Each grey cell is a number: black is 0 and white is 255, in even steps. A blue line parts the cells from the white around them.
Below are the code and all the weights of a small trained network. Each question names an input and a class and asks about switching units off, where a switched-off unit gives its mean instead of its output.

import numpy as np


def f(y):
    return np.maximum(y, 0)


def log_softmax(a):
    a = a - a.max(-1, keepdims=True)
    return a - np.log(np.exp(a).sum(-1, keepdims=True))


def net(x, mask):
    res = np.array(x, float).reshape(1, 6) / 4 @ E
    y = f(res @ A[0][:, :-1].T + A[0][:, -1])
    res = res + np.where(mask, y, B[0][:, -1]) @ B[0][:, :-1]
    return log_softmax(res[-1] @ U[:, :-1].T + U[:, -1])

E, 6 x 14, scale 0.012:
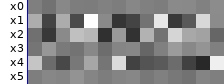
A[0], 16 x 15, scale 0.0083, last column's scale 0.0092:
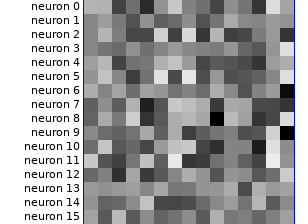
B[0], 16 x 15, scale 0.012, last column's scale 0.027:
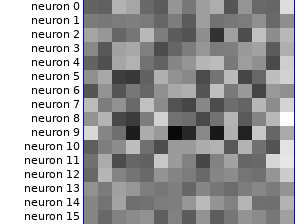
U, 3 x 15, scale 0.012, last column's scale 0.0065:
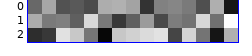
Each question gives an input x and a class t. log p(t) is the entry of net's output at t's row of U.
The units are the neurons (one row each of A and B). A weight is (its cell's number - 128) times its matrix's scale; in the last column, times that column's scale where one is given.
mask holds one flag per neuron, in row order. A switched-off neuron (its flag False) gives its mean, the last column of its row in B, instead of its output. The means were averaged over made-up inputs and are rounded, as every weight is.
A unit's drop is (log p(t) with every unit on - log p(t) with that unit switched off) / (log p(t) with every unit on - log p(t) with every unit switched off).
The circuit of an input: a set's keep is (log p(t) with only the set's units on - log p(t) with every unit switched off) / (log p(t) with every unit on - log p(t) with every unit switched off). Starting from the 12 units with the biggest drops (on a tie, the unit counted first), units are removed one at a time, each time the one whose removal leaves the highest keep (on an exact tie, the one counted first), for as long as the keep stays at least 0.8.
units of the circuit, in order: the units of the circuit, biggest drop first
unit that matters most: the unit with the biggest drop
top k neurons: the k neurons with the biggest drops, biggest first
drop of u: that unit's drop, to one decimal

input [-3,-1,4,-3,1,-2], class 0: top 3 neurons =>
neuron 9; neuron 7; neuron 2
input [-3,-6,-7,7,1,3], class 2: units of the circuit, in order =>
neuron 10
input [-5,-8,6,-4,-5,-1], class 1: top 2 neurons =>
neuron 7; neuron 11
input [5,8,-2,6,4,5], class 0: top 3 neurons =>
neuron 6; neuron 11; neuron 7
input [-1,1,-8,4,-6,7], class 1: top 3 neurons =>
neuron 2; neuron 11; neuron 8
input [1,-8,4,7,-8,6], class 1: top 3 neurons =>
neuron 7; neuron 11; neuron 5
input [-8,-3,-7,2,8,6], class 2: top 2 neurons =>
neuron 4; neuron 10
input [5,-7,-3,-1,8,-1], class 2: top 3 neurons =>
neuron 10; neuron 0; neuron 4
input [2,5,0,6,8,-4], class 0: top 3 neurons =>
neuron 11; neuron 7; neuron 6
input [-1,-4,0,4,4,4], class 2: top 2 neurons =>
neuron 10; neuron 0
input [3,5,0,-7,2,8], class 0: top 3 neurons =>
neuron 7; neuron 2; neuron 6
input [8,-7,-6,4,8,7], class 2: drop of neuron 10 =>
1.0
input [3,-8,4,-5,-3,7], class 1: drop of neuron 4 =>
0.0
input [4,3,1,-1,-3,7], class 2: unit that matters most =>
neuron 8
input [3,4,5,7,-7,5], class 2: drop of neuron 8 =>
0.2
